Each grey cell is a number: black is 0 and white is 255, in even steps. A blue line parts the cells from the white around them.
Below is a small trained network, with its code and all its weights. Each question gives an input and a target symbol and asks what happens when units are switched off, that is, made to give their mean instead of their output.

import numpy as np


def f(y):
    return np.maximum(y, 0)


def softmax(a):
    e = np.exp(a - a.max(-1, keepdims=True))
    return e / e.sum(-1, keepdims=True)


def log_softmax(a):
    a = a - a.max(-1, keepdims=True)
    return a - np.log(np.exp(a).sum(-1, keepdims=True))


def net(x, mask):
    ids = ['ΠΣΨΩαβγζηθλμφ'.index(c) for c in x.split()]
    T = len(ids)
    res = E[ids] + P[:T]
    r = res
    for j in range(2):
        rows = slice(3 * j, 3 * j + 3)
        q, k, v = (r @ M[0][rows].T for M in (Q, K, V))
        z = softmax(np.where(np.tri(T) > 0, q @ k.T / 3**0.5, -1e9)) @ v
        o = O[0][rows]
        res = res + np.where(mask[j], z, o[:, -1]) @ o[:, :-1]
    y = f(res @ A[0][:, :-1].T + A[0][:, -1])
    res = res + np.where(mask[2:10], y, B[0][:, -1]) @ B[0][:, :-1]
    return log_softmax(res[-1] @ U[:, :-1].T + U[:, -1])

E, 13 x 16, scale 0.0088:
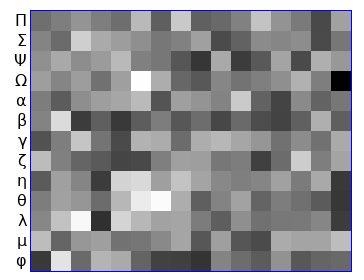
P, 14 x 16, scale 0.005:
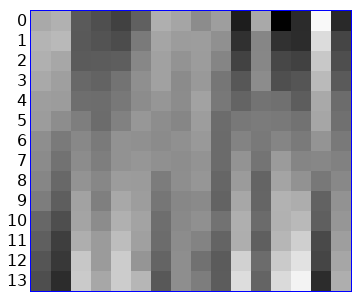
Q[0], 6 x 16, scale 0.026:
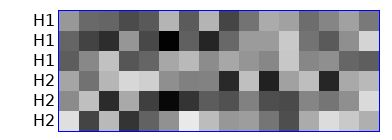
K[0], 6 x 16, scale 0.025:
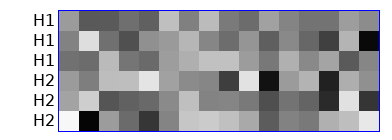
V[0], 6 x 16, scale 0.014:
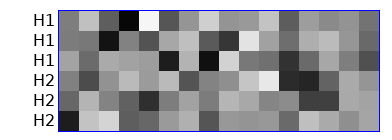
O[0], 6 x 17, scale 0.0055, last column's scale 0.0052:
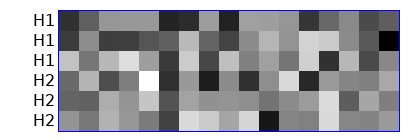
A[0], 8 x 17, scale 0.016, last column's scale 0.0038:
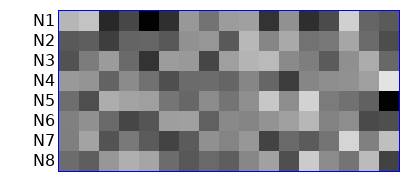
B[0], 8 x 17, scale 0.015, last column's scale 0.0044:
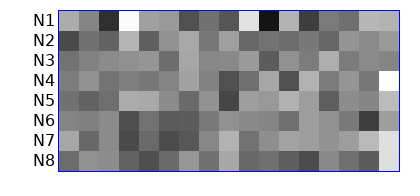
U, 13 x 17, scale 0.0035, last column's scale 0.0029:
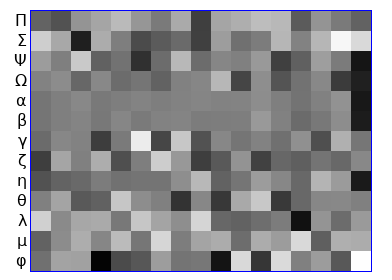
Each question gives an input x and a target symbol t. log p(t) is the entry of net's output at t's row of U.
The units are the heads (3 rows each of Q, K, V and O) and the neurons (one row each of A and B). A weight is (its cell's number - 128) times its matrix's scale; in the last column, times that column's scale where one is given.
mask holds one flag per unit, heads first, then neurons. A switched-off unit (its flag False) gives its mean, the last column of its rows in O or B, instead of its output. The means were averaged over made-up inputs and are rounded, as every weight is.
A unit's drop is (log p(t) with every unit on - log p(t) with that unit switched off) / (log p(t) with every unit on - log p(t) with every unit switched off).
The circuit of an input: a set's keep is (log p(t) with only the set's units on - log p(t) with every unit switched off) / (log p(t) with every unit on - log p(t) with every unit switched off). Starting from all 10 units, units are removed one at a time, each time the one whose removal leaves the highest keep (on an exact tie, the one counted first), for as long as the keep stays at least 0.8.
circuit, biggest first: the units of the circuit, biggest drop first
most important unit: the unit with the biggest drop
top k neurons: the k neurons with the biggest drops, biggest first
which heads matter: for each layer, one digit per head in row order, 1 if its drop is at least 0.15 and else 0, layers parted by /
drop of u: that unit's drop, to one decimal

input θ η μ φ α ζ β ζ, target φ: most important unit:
H2
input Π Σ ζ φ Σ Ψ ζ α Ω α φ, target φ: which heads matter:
00
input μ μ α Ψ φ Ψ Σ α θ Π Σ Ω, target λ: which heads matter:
11
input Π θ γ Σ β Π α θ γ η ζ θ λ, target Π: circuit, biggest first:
[N5; H1]
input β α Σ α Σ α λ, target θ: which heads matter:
01
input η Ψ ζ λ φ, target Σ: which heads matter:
00
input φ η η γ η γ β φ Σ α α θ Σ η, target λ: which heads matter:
11
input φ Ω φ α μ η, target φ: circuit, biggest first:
[H1; N6]
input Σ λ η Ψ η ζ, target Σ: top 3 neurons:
[N1; N7; N4]
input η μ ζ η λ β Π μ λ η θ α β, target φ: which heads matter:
01
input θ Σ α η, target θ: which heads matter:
01
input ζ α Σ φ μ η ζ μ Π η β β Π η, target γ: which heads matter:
10
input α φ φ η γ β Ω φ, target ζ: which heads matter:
01
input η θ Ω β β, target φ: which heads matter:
11
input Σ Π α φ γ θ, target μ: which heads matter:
01
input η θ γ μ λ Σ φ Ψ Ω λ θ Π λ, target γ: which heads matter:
10
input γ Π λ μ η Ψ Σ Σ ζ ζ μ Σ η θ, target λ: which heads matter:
11
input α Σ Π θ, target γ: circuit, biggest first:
[H1]
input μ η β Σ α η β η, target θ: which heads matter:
01
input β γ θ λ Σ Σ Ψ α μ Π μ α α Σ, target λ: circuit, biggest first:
[H1; H2]
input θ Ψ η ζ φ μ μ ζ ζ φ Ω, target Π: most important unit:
N5
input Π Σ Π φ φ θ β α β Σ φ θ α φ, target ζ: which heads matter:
00
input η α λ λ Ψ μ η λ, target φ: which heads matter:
11
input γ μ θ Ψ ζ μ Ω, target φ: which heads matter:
10
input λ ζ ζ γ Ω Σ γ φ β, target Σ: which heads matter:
00
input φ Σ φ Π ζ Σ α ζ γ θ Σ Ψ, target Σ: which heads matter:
01
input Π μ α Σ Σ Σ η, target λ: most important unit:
H1
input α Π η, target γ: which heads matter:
11
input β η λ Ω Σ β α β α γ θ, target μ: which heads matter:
01
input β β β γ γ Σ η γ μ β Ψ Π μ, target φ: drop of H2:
0.1
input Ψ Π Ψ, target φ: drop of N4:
0.2
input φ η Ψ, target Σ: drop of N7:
0.2
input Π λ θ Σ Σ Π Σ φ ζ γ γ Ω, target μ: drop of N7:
0.0
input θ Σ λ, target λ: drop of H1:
0.9
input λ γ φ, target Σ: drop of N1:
0.7
